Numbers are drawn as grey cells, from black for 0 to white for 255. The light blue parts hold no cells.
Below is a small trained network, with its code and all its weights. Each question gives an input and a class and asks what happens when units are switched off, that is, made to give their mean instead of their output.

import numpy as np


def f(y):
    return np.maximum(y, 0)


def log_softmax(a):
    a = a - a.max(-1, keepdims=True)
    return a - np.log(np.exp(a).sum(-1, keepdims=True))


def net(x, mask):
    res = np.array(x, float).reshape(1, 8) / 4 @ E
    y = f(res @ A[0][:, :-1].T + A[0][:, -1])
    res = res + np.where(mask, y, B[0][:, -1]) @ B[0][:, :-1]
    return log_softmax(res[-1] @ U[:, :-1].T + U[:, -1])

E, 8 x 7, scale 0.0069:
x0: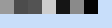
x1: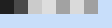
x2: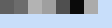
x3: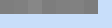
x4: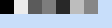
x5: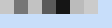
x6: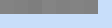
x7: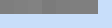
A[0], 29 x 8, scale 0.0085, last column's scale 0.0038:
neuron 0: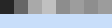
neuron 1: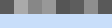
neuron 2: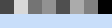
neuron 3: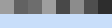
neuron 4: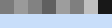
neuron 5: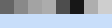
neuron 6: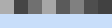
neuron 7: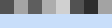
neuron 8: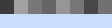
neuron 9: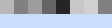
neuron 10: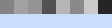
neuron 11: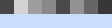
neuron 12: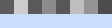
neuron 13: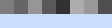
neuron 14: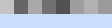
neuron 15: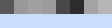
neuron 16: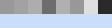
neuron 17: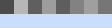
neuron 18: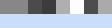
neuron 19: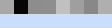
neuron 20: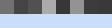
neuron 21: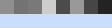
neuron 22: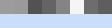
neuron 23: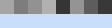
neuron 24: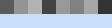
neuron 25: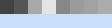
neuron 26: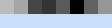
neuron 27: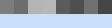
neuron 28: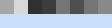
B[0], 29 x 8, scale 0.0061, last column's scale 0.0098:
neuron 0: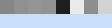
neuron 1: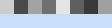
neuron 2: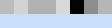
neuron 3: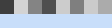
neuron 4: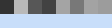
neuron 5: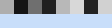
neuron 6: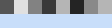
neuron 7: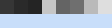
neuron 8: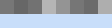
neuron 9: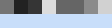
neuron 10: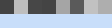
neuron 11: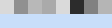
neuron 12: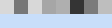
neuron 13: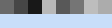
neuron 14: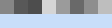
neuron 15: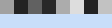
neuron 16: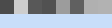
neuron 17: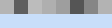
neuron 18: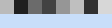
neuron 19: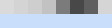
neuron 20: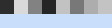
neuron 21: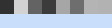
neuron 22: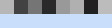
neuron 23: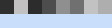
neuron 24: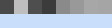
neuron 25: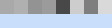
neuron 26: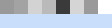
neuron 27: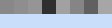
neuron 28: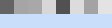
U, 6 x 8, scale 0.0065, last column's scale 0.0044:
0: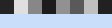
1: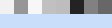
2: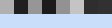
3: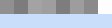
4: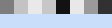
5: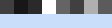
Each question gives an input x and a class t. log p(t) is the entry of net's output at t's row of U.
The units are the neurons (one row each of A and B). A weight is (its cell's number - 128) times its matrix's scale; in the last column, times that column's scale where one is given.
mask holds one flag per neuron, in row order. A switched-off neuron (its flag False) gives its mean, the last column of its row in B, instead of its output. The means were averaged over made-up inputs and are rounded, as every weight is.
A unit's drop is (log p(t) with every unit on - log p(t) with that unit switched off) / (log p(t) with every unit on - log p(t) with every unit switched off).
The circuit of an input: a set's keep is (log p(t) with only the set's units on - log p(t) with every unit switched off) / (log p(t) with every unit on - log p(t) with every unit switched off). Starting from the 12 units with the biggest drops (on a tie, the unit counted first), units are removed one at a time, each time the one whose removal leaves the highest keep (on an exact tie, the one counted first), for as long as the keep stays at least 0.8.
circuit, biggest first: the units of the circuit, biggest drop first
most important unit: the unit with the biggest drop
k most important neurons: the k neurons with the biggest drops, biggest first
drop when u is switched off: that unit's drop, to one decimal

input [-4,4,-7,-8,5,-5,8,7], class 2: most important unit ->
neuron 18
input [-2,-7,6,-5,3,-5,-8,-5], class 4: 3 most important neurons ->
neuron 26; neuron 28; neuron 18
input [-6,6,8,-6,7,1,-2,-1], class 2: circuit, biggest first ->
neuron 15; neuron 5
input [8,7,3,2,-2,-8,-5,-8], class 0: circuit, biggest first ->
neuron 20; neuron 21
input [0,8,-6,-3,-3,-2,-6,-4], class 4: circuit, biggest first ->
neuron 0; neuron 25
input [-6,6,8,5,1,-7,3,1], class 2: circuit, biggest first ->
neuron 5; neuron 15
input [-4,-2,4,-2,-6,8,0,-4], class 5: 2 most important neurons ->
neuron 9; neuron 14
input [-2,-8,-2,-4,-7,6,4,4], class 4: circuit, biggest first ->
neuron 26; neuron 28
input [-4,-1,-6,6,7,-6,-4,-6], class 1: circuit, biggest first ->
neuron 2; neuron 12
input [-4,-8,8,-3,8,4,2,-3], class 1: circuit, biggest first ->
neuron 11; neuron 1
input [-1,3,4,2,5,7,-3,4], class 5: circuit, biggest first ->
neuron 9; neuron 13
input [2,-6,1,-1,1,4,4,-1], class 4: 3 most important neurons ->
neuron 26; neuron 28; neuron 7
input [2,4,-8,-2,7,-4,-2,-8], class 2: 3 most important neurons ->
neuron 18; neuron 22; neuron 19
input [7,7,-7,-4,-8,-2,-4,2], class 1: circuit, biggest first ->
neuron 19
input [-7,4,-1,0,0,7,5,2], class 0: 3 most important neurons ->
neuron 16; neuron 10; neuron 24
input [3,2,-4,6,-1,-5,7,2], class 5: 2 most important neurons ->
neuron 7; neuron 5
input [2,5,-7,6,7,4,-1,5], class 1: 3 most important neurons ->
neuron 2; neuron 12; neuron 11
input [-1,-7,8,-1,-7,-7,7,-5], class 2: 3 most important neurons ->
neuron 5; neuron 15; neuron 2
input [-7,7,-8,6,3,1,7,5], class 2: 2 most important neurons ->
neuron 18; neuron 22
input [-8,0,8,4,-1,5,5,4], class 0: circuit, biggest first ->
neuron 16
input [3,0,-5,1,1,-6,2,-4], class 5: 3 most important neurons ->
neuron 7; neuron 5; neuron 15
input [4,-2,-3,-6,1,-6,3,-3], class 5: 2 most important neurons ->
neuron 7; neuron 5
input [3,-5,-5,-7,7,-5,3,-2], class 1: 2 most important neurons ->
neuron 2; neuron 12
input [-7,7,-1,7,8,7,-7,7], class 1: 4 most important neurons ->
neuron 12; neuron 2; neuron 11; neuron 17
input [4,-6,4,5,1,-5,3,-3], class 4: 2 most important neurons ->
neuron 26; neuron 28
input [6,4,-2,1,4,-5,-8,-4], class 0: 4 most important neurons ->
neuron 20; neuron 21; neuron 9; neuron 26
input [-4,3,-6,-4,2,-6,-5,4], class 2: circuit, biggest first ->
neuron 18
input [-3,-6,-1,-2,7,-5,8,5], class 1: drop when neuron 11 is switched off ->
0.1
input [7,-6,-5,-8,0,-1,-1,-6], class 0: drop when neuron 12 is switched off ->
0.0
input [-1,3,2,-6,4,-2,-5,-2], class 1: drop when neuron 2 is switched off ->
0.2
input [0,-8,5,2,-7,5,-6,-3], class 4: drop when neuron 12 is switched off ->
0.1
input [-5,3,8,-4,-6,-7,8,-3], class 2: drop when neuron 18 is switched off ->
-0.1
